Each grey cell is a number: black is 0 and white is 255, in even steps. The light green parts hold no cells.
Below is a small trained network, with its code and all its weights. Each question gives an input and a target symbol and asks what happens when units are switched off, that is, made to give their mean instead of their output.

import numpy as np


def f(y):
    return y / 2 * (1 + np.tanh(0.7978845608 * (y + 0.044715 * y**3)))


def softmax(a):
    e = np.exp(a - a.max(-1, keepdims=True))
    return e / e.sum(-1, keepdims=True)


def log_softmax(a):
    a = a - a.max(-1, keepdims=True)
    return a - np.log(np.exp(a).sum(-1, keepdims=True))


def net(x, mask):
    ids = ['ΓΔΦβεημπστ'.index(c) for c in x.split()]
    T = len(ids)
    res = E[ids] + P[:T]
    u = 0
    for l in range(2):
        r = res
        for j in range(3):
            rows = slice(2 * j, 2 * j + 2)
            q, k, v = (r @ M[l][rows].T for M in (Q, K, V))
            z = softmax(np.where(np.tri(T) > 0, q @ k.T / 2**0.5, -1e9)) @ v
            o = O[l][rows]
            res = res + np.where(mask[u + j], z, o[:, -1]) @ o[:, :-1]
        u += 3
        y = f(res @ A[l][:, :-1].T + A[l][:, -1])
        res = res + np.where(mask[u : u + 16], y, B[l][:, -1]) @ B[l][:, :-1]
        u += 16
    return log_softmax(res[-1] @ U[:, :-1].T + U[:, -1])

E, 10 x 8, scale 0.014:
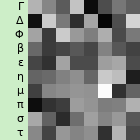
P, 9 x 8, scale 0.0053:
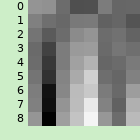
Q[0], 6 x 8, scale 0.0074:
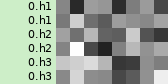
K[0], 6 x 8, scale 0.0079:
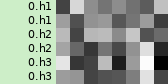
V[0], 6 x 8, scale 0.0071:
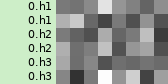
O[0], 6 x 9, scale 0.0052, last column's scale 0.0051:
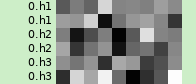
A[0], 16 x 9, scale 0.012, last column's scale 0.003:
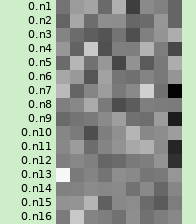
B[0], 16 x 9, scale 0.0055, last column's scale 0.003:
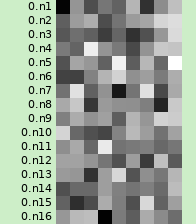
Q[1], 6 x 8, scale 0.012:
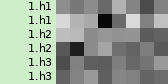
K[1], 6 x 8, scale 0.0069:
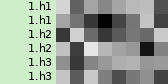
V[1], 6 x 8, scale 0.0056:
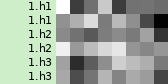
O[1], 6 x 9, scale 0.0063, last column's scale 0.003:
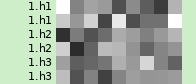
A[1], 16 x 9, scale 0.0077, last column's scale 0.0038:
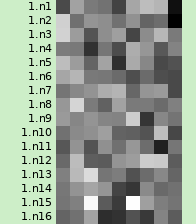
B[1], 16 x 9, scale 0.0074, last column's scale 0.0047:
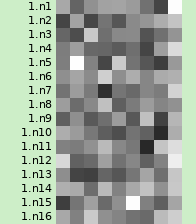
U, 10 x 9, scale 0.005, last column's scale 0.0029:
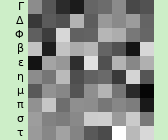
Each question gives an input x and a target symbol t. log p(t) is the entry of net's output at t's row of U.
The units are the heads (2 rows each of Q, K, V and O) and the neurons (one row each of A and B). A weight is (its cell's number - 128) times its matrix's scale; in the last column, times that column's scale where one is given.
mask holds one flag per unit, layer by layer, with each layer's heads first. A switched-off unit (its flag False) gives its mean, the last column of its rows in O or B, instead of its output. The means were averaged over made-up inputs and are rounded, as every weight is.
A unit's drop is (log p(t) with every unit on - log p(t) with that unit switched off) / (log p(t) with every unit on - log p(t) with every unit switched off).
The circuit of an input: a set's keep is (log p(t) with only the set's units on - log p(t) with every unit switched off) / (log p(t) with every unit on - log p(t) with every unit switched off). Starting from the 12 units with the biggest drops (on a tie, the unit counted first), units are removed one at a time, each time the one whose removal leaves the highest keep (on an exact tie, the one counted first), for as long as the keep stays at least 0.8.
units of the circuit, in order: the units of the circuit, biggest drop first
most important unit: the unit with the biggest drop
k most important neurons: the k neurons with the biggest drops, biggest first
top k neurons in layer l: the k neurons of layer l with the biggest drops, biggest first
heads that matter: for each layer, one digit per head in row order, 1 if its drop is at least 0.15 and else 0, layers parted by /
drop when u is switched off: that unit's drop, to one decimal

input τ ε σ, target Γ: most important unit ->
0.h3
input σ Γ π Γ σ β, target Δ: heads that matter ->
001 / 100
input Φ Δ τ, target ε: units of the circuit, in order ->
[0.h2, 1.h1]
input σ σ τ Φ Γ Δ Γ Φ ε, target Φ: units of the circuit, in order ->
[0.h3, 0.n4, 1.n15]
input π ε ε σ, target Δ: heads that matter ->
000 / 100
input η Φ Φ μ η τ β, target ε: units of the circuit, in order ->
[0.h3, 1.h1, 0.n5]
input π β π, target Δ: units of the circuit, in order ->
[1.h1, 0.h1]
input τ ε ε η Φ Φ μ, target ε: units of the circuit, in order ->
[0.h3, 0.n5, 1.h1]
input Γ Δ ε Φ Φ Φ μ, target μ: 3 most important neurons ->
[0.n10, 1.n15, 1.n5]
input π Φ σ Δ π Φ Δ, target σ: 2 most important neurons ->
[1.n12, 1.n1]
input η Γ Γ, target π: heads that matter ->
010 / 100
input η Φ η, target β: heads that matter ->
001 / 100
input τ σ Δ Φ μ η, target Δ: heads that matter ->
001 / 101
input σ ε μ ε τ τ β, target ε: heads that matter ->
001 / 100
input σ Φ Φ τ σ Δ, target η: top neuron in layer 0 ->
[0.n3]
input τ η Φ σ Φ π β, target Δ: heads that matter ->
101 / 100
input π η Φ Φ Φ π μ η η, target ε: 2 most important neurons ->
[0.n5, 1.n7]
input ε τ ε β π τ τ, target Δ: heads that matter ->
000 / 100
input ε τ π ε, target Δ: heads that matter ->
000 / 100
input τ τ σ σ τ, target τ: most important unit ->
0.h2
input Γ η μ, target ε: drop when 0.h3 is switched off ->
0.2
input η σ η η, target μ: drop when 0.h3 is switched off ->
0.2
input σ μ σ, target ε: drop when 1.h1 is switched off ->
0.6
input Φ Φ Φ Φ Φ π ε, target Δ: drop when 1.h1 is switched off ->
0.9
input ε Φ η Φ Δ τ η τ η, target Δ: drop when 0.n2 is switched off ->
0.1
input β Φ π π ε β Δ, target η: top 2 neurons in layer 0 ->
[0.n3, 0.n1]
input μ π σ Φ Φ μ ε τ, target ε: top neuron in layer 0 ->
[0.n5]
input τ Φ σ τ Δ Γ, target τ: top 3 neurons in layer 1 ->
[1.n8, 1.n13, 1.n14]
